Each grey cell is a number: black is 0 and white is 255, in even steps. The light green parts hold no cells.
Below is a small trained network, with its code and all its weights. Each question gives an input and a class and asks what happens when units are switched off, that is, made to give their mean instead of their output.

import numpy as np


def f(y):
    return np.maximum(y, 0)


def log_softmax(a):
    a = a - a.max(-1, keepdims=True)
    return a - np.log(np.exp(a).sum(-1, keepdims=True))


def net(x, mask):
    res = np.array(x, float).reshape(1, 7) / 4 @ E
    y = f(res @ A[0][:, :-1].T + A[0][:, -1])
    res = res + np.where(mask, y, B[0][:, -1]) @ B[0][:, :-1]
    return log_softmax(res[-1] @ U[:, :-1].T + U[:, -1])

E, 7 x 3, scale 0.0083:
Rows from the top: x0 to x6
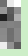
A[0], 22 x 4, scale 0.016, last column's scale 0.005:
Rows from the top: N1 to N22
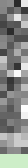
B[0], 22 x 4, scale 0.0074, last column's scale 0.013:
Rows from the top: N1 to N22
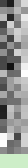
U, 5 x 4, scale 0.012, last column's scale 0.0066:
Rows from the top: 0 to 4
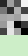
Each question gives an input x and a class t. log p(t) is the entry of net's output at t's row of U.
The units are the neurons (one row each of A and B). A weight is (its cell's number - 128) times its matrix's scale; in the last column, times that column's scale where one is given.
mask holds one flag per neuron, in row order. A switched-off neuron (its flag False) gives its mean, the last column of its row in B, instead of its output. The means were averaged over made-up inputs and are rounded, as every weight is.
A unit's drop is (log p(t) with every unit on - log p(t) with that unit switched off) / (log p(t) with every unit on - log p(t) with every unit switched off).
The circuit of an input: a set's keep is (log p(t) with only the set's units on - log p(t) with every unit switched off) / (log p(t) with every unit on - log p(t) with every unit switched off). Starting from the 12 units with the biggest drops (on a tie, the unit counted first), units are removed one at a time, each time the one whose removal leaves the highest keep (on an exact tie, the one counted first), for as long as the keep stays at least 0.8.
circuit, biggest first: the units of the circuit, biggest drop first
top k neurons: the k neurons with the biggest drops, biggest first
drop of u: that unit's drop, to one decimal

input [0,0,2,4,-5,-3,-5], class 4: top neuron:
(N10)
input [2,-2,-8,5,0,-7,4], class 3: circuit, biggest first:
(N20, N8)
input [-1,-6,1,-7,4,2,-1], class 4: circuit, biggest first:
(N10, N3)
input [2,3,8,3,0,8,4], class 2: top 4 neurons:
(N10, N1, N9, N6)
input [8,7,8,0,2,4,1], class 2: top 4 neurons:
(N20, N10, N1, N21)
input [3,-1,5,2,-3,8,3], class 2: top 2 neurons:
(N10, N1)
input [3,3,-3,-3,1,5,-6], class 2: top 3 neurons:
(N10, N1, N9)
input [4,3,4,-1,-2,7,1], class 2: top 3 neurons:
(N10, N1, N20)
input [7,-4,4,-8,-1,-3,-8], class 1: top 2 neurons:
(N3, N8)
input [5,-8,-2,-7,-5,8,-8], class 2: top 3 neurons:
(N10, N1, N9)
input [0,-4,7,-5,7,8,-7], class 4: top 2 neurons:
(N4, N10)
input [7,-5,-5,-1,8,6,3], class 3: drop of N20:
0.3
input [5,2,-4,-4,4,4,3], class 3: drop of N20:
0.2
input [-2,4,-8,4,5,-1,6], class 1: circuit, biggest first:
(N10)
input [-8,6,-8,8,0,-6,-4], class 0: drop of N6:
-0.1
